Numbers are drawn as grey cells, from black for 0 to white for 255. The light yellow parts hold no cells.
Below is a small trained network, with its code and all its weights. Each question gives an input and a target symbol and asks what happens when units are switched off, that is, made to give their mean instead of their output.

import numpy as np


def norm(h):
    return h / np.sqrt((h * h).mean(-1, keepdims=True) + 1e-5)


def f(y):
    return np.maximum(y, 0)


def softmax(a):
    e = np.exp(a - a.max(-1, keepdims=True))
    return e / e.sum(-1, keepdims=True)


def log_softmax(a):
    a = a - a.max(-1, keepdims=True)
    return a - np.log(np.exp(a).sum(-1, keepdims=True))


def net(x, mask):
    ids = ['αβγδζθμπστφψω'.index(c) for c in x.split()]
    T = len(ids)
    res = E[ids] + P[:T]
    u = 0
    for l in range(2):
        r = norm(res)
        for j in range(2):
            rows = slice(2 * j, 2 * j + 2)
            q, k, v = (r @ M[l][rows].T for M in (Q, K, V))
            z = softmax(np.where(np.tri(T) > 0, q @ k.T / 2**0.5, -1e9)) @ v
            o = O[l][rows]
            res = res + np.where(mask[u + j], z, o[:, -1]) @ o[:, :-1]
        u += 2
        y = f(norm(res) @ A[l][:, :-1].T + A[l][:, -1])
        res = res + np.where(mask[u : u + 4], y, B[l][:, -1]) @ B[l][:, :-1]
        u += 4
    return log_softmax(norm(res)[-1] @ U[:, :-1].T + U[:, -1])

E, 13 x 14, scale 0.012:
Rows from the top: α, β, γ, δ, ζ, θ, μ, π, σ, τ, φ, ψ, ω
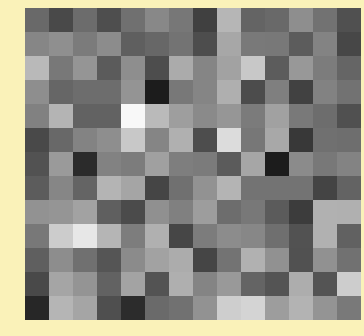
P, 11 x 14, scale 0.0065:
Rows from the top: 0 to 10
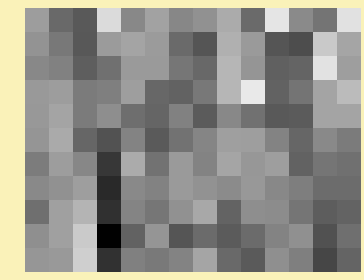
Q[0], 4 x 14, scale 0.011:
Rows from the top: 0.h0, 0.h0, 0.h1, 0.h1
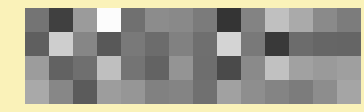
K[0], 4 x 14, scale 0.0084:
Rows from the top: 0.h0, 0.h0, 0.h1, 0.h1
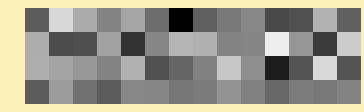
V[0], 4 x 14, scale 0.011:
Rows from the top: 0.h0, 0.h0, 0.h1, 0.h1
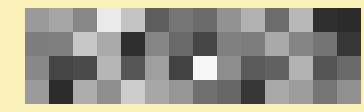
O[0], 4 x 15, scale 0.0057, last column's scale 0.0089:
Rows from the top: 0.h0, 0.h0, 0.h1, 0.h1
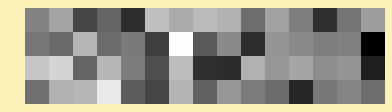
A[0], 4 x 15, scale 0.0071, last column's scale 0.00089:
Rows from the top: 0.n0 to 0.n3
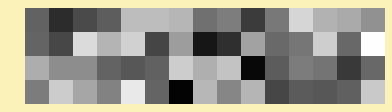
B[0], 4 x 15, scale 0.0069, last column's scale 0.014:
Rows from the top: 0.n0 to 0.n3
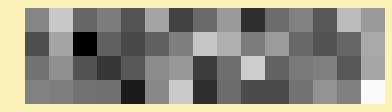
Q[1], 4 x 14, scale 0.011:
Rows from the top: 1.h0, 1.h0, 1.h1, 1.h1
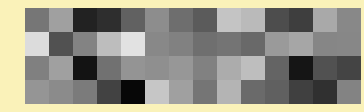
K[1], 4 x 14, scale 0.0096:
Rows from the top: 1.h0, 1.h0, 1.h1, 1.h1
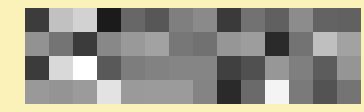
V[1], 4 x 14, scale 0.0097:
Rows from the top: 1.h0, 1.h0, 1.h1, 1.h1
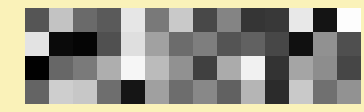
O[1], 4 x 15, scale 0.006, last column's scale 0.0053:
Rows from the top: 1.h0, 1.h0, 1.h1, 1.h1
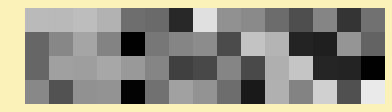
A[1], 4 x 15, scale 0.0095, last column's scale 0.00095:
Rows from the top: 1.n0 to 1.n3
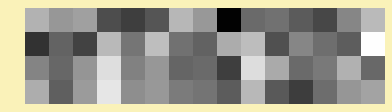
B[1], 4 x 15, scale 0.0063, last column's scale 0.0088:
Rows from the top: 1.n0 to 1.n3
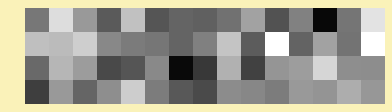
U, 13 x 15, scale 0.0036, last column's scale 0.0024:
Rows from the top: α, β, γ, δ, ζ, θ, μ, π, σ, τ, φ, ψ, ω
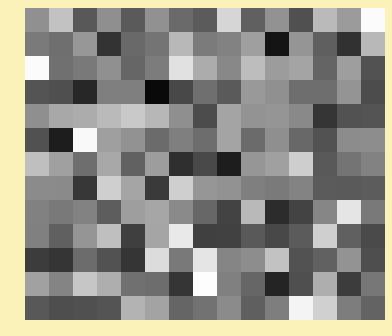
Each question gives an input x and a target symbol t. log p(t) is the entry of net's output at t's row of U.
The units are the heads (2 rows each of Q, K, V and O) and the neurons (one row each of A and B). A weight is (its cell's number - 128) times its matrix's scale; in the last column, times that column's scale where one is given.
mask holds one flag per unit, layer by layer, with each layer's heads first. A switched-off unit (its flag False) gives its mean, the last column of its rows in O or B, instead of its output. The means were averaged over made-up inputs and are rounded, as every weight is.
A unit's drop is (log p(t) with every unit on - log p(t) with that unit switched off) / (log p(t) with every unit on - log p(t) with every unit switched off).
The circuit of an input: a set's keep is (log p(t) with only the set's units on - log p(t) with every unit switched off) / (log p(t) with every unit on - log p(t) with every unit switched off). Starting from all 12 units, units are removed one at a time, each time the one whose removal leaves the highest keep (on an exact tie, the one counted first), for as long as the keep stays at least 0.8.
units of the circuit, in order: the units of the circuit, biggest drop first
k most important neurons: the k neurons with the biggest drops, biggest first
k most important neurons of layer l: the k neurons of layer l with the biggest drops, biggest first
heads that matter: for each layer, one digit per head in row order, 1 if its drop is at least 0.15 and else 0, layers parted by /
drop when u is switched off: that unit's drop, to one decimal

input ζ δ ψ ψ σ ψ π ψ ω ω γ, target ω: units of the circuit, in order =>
[1.h0]
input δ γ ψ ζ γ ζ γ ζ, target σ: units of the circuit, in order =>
[0.n3 0.h1 1.h1]
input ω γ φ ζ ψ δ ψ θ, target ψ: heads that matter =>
00 / 10
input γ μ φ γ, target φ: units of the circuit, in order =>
[0.h1 1.h0]
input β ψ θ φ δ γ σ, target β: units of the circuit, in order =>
[0.h0 0.n2 1.n0]
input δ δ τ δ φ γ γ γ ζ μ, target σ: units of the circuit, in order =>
[0.h1 1.h1 0.n3 0.n1]
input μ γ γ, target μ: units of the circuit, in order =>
[0.h1 1.h1 0.h0]
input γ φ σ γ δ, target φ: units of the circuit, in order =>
[0.h1 1.h0]
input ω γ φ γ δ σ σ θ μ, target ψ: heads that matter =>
11 / 10
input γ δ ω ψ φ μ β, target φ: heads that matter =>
11 / 00
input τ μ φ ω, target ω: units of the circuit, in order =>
[1.h0 0.h0 0.h1]
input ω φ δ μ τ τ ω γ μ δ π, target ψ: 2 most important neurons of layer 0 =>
[0.n0 0.n3]
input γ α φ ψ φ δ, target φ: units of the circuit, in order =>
[0.h1 0.h0]
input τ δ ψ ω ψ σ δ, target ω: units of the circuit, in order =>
[0.h0 1.h0 0.h1]
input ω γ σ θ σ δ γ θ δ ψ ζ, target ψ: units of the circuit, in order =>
[1.h0]
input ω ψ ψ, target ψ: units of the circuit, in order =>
[1.h0 0.h1 0.h0]
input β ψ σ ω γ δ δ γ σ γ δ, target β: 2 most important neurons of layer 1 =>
[1.n1 1.n0]
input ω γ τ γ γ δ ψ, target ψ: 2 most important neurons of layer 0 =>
[0.n0 0.n3]
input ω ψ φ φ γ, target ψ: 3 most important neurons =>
[0.n0 0.n3 0.n1]
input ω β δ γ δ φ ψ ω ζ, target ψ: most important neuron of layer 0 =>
[0.n0]
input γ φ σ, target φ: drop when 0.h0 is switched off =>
0.2
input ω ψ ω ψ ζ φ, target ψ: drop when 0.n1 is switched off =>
0.0
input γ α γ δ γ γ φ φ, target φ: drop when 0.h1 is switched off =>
0.4
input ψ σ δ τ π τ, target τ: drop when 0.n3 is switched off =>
0.2
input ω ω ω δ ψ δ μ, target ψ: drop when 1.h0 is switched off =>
1.1
